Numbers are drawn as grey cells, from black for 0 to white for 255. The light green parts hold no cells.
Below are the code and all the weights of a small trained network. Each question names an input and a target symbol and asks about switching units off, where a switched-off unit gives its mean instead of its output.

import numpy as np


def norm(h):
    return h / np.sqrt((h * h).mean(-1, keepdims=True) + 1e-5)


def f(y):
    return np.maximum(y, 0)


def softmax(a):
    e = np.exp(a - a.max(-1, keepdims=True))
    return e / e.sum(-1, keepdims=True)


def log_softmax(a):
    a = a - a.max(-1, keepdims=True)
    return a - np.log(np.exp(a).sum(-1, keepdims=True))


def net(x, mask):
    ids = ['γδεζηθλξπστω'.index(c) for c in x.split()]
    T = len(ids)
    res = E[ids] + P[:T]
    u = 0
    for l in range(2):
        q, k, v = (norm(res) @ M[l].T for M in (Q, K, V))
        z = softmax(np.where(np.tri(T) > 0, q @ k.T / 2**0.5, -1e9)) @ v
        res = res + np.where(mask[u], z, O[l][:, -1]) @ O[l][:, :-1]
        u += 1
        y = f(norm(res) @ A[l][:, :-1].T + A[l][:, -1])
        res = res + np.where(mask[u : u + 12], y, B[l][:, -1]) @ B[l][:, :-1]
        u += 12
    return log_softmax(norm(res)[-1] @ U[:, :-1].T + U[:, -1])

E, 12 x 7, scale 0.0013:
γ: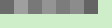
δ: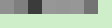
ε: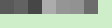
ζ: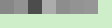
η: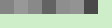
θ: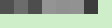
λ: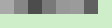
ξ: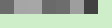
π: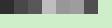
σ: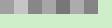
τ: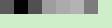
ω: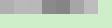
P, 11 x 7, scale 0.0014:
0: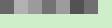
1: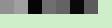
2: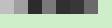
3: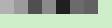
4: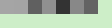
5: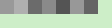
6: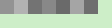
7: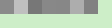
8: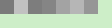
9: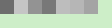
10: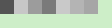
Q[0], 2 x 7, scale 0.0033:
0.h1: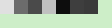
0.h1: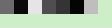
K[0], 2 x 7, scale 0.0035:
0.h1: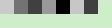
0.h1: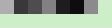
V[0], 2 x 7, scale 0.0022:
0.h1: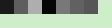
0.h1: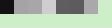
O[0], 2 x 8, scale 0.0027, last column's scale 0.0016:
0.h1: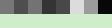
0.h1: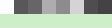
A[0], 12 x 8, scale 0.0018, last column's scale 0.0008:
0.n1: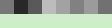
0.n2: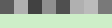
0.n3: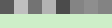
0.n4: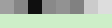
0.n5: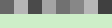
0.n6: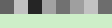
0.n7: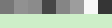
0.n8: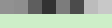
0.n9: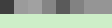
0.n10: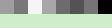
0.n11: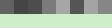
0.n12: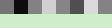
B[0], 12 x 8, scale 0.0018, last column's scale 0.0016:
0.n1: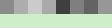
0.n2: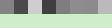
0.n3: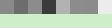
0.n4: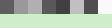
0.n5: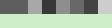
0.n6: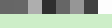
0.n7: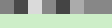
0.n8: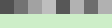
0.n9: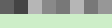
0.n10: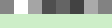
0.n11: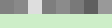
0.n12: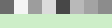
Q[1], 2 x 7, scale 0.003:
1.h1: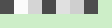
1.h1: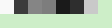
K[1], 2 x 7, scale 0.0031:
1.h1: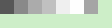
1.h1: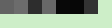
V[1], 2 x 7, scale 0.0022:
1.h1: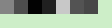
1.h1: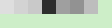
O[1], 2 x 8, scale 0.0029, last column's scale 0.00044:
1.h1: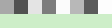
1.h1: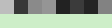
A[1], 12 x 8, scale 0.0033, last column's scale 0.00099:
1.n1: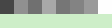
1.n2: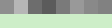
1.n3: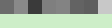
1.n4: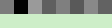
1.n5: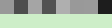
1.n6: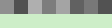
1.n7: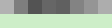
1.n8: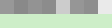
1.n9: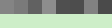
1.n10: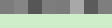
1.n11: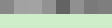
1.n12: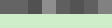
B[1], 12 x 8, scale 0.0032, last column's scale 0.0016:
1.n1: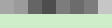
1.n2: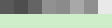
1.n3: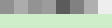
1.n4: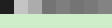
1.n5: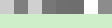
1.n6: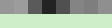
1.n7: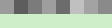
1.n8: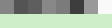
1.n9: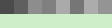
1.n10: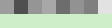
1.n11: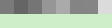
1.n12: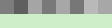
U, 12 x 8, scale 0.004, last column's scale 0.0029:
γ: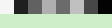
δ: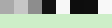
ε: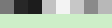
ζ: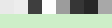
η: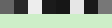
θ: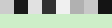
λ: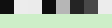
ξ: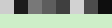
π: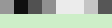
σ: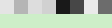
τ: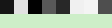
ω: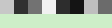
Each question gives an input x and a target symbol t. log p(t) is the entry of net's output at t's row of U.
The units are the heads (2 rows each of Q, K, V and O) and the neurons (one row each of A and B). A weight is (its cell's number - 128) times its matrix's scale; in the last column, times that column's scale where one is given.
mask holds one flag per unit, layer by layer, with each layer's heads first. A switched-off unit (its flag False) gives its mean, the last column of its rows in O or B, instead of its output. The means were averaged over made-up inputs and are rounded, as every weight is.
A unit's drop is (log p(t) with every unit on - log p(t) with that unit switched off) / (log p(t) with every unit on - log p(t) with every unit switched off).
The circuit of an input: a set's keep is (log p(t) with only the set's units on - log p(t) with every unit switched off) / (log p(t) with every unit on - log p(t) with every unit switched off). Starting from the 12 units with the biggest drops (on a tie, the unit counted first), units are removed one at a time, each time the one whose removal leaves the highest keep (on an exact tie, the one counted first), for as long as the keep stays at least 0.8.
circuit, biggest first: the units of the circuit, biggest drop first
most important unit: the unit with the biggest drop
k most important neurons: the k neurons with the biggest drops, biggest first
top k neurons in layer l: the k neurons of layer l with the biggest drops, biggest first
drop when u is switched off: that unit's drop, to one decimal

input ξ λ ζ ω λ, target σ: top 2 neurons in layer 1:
[1.n3 1.n12]
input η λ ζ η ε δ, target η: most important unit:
0.n6
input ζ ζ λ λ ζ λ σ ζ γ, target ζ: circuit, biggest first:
[0.h1 1.h1]
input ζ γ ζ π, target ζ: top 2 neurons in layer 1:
[1.n2 1.n1]
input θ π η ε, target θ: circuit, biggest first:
[1.h1 1.n5 0.h1]
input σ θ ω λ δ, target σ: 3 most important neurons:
[1.n3 1.n12 1.n8]
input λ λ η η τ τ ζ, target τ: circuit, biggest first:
[1.h1 0.n12]
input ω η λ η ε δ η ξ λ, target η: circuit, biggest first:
[1.h1 1.n8 0.n6]
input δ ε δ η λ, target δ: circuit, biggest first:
[0.h1 1.h1]
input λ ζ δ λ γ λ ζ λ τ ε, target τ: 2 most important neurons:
[0.n12 0.n1]
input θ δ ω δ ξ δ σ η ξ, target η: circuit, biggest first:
[1.h1 0.h1]
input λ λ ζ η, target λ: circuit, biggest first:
[0.h1 0.n8 1.h1]
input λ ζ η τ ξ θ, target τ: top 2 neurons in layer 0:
[0.n12 0.n8]
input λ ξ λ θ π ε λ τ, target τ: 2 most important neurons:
[0.n12 1.n1]
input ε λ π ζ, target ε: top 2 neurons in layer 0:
[0.n4 0.n1]
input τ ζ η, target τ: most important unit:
0.n8
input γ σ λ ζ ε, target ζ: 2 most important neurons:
[1.n2 1.n3]
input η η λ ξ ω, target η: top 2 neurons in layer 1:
[1.n3 1.n8]
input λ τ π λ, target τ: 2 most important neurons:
[0.n8 0.n12]
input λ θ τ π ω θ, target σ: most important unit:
1.n3
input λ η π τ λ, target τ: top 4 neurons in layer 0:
[0.n12 0.n8 0.n11 0.n1]
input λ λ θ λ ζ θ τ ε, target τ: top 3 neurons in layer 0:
[0.n12 0.n1 0.n11]
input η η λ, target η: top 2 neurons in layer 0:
[0.n8 0.n4]
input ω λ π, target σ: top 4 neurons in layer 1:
[1.n3 1.n12 1.n2 1.n8]
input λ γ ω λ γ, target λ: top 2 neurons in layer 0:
[0.n8 0.n3]
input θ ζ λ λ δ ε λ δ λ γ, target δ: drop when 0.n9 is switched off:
-0.1
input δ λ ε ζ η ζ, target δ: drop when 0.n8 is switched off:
0.1
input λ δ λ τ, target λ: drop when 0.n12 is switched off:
-0.1
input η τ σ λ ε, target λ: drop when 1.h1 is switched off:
0.2
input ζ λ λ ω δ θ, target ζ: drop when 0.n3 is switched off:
0.0
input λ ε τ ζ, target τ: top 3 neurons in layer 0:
[0.n12 0.n8 0.n11]
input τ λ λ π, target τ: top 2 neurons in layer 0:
[0.n12 0.n1]
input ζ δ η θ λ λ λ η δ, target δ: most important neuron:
[0.n8]
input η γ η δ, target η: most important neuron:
[0.n8]
